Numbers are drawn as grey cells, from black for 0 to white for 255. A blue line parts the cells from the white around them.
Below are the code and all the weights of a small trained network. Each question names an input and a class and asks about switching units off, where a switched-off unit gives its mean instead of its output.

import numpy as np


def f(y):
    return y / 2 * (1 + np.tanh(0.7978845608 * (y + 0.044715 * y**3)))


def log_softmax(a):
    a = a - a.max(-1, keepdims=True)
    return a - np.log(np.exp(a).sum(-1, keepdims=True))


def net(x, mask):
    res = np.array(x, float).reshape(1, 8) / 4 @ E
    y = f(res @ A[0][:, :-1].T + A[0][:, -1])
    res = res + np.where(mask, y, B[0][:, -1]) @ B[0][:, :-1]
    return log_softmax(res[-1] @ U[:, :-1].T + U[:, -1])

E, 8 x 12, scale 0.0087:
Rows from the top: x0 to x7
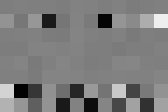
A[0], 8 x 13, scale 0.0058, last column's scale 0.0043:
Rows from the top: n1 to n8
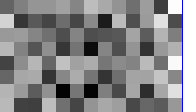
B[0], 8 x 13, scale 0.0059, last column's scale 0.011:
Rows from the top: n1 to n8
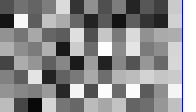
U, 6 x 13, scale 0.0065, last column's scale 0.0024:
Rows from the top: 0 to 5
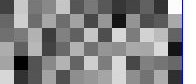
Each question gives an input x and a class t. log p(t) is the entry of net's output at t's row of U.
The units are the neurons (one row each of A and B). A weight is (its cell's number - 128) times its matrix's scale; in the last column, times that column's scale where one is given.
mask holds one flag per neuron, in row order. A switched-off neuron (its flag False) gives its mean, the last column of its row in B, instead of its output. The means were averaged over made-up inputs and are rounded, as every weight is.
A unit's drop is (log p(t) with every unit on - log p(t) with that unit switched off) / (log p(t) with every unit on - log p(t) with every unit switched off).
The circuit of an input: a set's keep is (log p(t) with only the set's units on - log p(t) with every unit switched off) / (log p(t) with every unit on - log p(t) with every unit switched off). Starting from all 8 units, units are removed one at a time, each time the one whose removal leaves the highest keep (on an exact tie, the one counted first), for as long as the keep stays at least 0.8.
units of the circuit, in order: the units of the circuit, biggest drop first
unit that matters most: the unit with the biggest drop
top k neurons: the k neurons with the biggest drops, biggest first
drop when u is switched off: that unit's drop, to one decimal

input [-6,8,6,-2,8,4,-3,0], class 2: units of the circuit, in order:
(n6; n7)
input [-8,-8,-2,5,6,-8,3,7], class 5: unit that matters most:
n8
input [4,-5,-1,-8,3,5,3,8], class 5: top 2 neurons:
(n2; n8)
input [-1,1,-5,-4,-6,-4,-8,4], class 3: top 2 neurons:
(n2; n6)
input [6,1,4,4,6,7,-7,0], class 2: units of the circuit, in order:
(n2; n6; n7)
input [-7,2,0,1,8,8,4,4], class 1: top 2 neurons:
(n2; n6)
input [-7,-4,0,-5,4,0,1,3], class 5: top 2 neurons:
(n2; n8)
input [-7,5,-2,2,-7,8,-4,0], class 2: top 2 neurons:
(n7; n4)
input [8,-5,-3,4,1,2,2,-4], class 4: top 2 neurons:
(n2; n8)
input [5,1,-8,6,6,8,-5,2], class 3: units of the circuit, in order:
(n2; n6)
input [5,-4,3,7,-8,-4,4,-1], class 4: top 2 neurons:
(n7; n4)
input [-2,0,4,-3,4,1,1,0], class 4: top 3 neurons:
(n2; n7; n4)
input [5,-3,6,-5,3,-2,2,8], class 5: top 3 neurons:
(n2; n8; n4)
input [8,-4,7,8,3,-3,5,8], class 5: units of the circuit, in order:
(n8)
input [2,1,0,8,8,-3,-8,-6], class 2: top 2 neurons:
(n6; n2)
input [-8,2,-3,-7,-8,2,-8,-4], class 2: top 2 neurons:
(n6; n2)
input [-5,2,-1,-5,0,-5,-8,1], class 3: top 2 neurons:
(n6; n2)
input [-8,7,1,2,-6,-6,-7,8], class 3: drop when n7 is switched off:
0.0
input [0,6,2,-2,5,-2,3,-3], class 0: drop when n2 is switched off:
1.0
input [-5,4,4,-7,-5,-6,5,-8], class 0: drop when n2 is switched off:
0.6
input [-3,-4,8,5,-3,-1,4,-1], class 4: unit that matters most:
n7
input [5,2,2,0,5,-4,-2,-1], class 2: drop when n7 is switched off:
0.2
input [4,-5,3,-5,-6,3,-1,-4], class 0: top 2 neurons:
(n6; n1)
